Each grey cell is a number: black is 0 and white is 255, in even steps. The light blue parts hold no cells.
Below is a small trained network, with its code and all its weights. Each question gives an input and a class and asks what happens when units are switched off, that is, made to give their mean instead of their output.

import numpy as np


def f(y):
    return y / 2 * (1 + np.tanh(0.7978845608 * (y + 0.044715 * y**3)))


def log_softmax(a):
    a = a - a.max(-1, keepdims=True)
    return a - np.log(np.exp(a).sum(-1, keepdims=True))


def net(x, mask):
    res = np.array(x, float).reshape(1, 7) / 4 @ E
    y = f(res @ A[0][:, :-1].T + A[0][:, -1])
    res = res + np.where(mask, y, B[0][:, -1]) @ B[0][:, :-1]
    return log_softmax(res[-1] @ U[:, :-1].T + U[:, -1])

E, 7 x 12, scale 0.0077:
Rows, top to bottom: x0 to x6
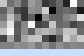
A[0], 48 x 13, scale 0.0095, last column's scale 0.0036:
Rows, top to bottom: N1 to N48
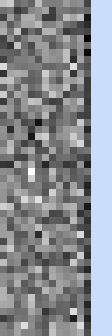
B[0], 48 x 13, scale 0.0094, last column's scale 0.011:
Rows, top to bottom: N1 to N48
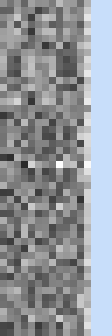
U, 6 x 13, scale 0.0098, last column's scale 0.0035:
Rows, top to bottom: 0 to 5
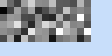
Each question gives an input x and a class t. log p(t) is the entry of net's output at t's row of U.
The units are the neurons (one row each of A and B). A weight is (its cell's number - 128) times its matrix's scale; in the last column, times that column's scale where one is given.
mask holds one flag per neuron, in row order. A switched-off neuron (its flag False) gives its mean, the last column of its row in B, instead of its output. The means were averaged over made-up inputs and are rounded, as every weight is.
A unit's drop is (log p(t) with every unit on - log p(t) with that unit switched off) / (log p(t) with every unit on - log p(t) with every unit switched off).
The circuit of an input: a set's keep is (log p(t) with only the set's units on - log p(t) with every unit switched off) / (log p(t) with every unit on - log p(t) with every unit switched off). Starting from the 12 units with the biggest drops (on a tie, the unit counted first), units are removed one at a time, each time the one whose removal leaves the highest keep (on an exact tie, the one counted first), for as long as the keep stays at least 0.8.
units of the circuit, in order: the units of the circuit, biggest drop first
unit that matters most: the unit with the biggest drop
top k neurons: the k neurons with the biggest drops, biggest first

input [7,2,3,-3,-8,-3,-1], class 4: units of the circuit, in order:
[N24]
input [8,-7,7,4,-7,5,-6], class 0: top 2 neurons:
[N38; N45]
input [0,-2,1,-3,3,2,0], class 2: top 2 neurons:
[N24; N20]
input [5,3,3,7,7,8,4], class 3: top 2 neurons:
[N15; N3]
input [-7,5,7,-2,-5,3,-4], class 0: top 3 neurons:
[N11; N9; N13]
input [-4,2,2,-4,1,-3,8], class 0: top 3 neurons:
[N11; N25; N22]
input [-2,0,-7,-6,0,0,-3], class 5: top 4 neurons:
[N29; N33; N4; N25]
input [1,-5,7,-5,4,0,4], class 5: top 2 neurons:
[N21; N34]
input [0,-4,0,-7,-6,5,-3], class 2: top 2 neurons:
[N7; N19]
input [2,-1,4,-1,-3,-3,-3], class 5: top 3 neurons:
[N18; N15; N3]
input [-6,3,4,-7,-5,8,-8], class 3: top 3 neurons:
[N15; N3; N6]
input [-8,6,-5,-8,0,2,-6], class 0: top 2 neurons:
[N11; N13]
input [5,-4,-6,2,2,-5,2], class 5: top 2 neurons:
[N29; N15]
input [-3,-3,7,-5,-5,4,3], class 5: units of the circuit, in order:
[N18]
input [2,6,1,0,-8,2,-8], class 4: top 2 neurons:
[N24; N46]
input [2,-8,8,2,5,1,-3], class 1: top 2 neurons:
[N28; N47]
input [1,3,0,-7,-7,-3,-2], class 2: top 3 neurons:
[N7; N19; N30]
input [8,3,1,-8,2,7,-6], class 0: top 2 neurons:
[N38; N45]
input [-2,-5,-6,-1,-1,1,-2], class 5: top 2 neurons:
[N29; N33]
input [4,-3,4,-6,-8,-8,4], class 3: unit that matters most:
N5
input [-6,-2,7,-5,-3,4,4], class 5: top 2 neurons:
[N18; N21]
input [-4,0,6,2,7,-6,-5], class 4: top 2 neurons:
[N30; N36]
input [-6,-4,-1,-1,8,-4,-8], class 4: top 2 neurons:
[N30; N36]
